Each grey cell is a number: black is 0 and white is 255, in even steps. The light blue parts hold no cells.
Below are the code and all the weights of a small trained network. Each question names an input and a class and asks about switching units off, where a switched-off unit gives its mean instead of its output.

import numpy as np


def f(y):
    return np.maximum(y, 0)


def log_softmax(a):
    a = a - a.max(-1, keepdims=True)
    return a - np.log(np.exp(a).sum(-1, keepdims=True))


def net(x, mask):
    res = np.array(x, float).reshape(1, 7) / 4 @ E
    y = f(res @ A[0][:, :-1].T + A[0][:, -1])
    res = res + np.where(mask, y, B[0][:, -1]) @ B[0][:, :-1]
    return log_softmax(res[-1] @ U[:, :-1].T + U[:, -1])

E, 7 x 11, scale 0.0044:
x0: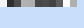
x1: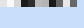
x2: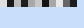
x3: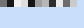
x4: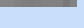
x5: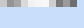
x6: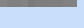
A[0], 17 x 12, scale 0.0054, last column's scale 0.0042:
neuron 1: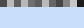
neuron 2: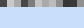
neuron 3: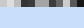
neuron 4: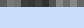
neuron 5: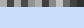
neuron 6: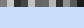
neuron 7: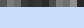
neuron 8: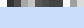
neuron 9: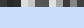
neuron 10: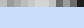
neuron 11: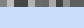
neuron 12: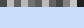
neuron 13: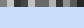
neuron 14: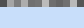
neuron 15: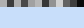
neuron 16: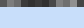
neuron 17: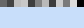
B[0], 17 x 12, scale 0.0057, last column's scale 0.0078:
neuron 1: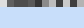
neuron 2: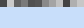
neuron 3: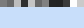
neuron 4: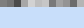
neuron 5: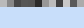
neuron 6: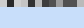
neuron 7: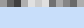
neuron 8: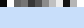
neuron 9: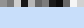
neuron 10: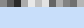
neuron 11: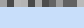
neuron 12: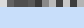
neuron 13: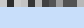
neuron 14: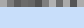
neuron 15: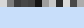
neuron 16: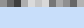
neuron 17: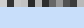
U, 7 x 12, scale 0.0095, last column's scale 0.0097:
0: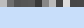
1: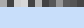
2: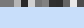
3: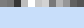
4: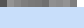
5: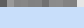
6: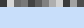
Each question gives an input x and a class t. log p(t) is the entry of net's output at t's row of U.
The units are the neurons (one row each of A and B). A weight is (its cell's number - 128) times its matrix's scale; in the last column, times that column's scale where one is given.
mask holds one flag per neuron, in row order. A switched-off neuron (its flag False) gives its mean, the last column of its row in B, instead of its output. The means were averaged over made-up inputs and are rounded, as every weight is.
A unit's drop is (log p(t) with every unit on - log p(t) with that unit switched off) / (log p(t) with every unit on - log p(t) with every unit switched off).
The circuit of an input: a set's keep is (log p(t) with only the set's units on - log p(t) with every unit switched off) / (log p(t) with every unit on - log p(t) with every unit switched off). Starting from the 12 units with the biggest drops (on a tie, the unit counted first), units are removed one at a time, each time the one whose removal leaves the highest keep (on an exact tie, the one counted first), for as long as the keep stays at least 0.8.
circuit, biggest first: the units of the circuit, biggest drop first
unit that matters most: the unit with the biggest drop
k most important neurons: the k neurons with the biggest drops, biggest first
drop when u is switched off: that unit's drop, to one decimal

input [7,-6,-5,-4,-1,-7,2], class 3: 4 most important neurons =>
[neuron 7; neuron 16; neuron 4; neuron 3]
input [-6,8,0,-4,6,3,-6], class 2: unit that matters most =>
neuron 3
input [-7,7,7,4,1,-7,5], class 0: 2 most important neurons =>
[neuron 15; neuron 5]
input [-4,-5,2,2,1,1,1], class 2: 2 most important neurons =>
[neuron 9; neuron 8]
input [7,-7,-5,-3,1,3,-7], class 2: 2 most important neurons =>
[neuron 9; neuron 2]
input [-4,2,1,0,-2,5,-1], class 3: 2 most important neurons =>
[neuron 8; neuron 10]
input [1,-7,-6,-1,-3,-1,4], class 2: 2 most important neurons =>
[neuron 9; neuron 15]
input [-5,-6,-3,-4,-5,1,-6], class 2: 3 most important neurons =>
[neuron 9; neuron 8; neuron 17]
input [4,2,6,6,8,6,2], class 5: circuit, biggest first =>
[neuron 8; neuron 6]
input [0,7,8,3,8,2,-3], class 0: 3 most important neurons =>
[neuron 15; neuron 5; neuron 9]
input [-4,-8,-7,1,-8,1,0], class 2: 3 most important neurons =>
[neuron 9; neuron 15; neuron 5]
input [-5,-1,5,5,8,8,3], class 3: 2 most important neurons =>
[neuron 10; neuron 8]
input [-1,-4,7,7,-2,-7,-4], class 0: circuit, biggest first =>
[neuron 15; neuron 5]
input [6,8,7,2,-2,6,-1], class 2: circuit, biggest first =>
[neuron 3]
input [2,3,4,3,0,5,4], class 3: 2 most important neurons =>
[neuron 10; neuron 9]
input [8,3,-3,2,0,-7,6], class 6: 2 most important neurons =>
[neuron 8; neuron 10]
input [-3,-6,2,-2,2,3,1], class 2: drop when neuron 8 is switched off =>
0.2
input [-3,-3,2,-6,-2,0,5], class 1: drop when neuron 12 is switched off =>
0.0
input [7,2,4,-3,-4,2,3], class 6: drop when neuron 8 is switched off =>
0.8
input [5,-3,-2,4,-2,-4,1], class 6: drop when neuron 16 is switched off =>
-0.1
